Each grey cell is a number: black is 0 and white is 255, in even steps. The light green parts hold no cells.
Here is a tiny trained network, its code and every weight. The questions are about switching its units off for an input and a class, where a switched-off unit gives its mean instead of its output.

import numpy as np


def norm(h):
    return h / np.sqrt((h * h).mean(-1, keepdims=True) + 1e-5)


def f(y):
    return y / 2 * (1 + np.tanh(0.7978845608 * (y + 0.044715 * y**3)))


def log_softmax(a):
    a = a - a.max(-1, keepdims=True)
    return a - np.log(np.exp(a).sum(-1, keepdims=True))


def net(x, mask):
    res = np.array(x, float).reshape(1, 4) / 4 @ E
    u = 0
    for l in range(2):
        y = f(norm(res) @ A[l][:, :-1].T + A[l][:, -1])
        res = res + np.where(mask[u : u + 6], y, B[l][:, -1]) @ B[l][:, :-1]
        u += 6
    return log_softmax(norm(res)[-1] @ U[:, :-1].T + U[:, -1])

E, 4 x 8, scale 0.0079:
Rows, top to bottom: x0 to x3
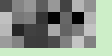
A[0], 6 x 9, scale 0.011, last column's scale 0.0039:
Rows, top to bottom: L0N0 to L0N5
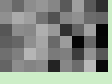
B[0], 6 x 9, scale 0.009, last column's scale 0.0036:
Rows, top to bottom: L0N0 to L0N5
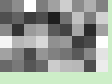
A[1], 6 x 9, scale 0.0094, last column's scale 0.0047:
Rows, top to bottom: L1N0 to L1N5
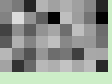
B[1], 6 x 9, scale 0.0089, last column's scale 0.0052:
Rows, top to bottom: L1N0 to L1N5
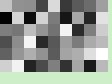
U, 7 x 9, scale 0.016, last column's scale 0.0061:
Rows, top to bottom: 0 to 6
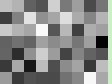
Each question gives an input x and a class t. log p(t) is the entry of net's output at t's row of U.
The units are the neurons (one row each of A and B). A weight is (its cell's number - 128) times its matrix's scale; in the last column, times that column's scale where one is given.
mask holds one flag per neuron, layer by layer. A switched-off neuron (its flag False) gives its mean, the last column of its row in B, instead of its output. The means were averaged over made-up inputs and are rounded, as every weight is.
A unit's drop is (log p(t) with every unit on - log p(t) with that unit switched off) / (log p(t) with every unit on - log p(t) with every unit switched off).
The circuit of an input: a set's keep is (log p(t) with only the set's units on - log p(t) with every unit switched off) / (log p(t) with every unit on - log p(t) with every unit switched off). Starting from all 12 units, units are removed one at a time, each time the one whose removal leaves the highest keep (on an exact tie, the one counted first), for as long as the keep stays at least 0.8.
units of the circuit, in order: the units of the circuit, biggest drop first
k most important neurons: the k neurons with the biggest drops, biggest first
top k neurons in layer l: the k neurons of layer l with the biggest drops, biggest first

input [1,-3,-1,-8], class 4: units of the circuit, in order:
(L0N2)
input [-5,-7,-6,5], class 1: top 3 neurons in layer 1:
(L1N3; L1N2; L1N5)
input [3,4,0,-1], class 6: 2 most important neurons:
(L1N1; L1N2)
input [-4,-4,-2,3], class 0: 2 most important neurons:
(L1N0; L1N4)
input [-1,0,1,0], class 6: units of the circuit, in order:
(L0N3; L1N1)
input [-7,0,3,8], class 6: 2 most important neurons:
(L0N5; L1N4)
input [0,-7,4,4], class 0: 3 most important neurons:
(L1N5; L1N0; L1N4)
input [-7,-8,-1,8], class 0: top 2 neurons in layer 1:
(L1N0; L1N5)
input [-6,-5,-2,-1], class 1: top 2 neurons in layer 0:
(L0N4; L0N5)
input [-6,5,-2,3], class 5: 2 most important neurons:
(L1N1; L0N1)
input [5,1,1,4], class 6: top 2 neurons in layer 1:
(L1N1; L1N5)
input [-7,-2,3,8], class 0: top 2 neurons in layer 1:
(L1N0; L1N5)
